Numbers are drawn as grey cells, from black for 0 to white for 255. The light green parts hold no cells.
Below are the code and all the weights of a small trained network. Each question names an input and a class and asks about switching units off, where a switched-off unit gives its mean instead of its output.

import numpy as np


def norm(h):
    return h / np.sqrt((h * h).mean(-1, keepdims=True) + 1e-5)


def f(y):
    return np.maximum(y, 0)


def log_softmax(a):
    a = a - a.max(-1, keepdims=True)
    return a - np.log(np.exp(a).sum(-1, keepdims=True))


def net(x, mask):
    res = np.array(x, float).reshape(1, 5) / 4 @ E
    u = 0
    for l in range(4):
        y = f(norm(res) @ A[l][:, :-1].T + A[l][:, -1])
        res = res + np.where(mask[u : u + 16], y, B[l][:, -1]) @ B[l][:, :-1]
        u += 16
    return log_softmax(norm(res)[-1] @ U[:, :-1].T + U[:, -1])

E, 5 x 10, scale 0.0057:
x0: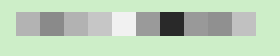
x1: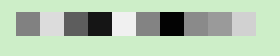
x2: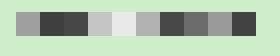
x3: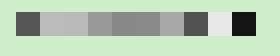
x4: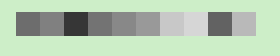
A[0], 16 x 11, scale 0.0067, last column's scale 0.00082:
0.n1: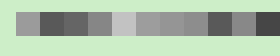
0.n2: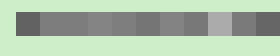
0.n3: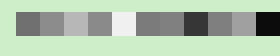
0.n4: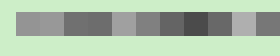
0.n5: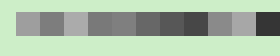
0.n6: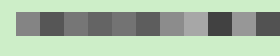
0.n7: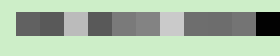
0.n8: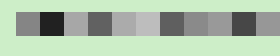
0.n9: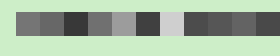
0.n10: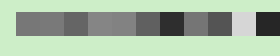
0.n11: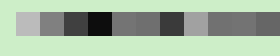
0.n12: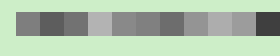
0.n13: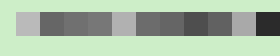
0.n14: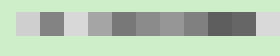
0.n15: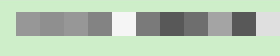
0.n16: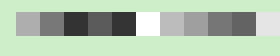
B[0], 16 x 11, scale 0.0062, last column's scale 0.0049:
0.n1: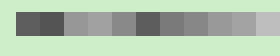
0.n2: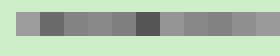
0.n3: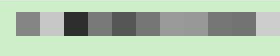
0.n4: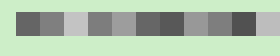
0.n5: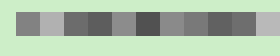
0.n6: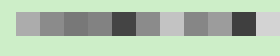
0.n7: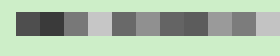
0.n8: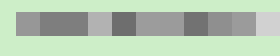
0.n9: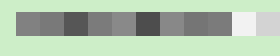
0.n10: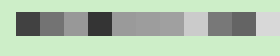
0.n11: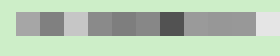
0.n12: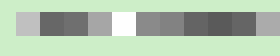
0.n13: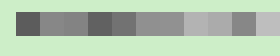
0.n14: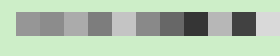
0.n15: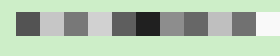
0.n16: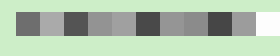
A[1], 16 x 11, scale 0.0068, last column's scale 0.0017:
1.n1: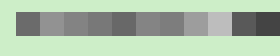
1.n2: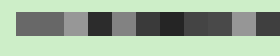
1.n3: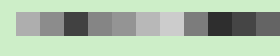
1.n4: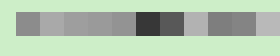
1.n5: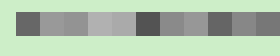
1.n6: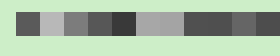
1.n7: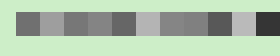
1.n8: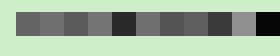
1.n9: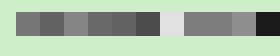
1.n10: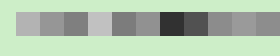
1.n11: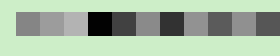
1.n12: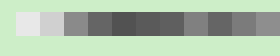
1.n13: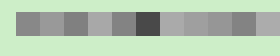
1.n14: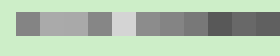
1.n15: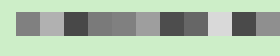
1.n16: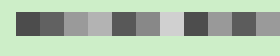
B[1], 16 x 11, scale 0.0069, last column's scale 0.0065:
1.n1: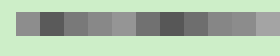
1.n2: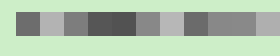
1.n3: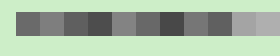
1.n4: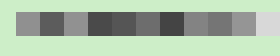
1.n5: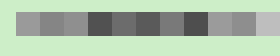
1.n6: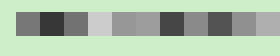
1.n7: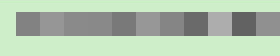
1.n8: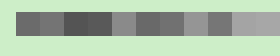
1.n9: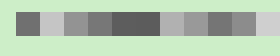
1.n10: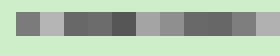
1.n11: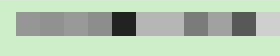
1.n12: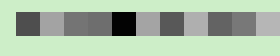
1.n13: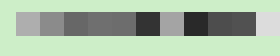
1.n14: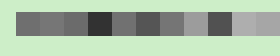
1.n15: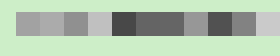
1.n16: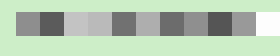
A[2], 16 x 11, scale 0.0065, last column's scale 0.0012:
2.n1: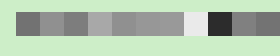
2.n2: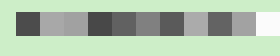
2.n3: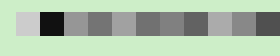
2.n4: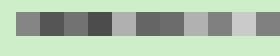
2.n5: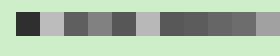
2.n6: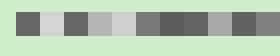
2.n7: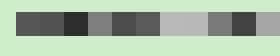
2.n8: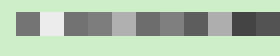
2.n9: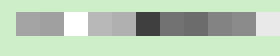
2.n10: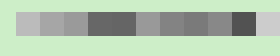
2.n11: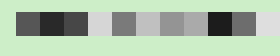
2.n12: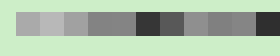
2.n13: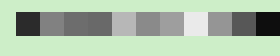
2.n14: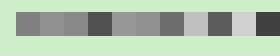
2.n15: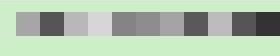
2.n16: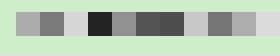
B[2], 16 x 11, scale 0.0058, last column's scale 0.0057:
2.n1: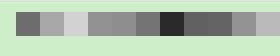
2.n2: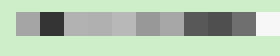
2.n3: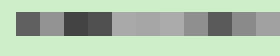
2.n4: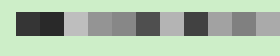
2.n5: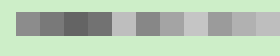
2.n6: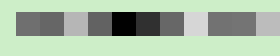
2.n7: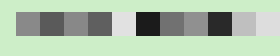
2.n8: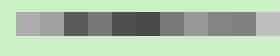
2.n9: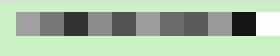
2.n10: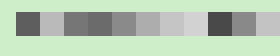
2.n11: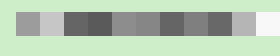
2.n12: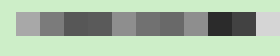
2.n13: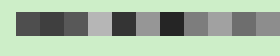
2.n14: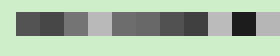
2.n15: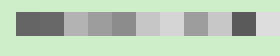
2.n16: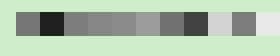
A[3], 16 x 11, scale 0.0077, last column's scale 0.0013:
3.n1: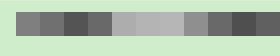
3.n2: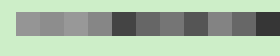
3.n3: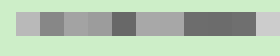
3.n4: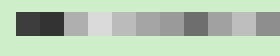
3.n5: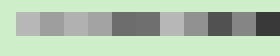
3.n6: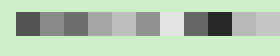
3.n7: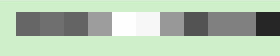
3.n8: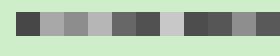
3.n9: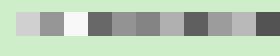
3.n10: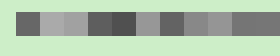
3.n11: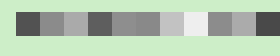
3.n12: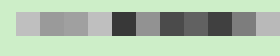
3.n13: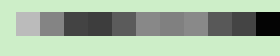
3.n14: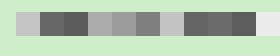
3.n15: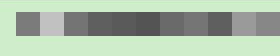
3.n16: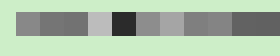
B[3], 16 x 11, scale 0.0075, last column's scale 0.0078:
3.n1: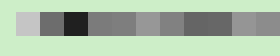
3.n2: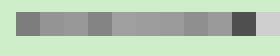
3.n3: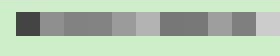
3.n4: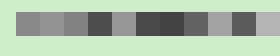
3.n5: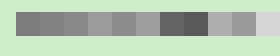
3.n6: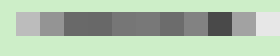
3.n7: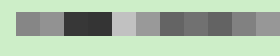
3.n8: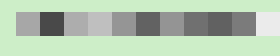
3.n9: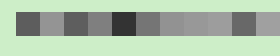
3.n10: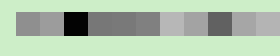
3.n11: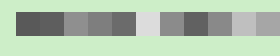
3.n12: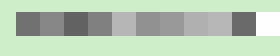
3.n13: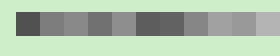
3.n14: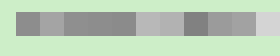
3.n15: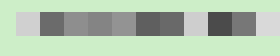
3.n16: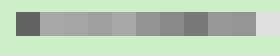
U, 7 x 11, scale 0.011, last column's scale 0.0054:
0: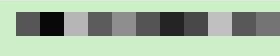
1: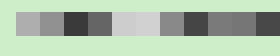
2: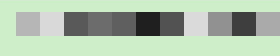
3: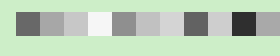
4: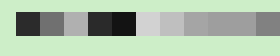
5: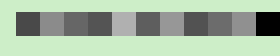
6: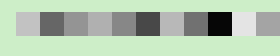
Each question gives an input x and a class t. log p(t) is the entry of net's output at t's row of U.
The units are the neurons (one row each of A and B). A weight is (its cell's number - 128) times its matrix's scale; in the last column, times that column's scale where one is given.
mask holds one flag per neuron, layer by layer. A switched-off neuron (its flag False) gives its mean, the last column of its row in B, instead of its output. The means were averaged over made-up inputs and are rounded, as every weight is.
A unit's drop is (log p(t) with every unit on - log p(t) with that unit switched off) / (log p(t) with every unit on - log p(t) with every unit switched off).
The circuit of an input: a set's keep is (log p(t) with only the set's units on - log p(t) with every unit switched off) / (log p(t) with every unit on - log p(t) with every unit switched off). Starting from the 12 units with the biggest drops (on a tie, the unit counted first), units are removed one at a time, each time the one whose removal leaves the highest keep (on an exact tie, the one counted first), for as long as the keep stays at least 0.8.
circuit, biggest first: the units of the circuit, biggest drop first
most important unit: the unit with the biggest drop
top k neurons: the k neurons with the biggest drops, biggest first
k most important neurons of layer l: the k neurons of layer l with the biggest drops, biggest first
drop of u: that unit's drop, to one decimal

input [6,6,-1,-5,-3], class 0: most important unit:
0.n10
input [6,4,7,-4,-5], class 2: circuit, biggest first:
[0.n15 2.n6]
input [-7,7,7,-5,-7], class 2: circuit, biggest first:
[0.n15 1.n15]
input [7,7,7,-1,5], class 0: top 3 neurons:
[0.n10 2.n4 2.n16]
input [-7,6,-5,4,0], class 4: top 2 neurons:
[1.n11 0.n15]
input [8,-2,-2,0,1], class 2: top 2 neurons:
[0.n15 0.n3]
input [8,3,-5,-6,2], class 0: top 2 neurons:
[2.n16 2.n14]
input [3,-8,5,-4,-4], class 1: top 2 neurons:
[3.n7 2.n3]
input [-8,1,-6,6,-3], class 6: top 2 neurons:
[0.n14 0.n11]
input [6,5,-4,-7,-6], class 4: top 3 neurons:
[1.n11 0.n10 1.n2]
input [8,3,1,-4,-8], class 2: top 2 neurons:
[0.n15 0.n3]
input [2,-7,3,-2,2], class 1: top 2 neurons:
[0.n14 0.n15]
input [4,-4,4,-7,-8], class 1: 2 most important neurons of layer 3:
[3.n1 3.n8]
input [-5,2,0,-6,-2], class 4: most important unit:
0.n11
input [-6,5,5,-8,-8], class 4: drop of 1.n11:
0.4
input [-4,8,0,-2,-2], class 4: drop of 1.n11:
0.3
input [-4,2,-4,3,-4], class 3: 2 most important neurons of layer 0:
[0.n16 0.n7]
